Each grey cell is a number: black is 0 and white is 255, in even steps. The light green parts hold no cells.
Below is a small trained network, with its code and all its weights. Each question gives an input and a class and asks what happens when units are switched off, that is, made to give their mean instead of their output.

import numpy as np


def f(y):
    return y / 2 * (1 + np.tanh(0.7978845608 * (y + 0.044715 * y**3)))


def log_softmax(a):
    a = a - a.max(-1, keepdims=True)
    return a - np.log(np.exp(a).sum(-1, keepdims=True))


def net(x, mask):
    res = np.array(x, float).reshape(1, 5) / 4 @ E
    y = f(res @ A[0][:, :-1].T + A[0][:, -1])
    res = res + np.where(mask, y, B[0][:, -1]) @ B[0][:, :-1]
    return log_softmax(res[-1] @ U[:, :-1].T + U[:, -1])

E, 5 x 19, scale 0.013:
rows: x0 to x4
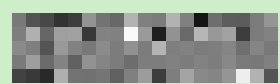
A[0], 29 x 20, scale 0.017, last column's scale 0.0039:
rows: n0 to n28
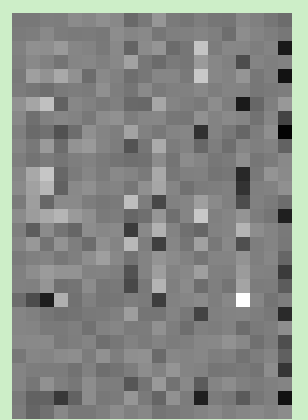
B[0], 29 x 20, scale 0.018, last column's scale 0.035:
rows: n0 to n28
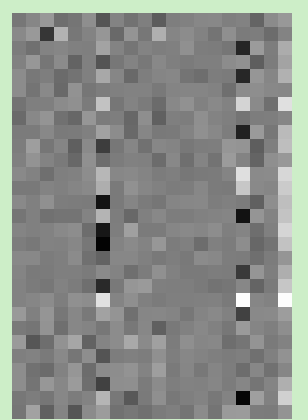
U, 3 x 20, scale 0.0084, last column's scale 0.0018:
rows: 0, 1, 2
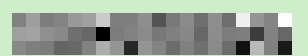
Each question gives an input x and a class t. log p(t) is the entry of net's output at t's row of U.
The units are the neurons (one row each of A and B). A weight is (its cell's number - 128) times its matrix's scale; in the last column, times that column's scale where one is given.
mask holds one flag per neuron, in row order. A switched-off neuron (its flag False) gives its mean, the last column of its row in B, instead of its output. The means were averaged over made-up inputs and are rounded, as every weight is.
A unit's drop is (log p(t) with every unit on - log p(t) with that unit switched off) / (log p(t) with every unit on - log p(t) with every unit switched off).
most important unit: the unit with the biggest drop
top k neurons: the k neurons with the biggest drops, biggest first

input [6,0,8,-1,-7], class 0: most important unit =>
n6
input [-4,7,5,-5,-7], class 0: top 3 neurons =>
(n6, n11, n12)
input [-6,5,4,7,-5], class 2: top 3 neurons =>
(n20, n14, n4)
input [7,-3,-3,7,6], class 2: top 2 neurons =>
(n27, n8)
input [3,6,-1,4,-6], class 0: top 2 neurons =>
(n6, n11)
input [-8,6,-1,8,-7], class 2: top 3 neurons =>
(n14, n4, n20)
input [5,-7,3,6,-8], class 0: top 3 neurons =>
(n6, n11, n12)
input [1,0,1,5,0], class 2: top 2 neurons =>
(n20, n6)
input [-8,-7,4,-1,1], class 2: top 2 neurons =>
(n14, n2)
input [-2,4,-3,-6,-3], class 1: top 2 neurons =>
(n20, n16)
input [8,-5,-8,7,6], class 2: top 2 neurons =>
(n27, n8)
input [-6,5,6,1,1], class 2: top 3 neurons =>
(n4, n14, n15)
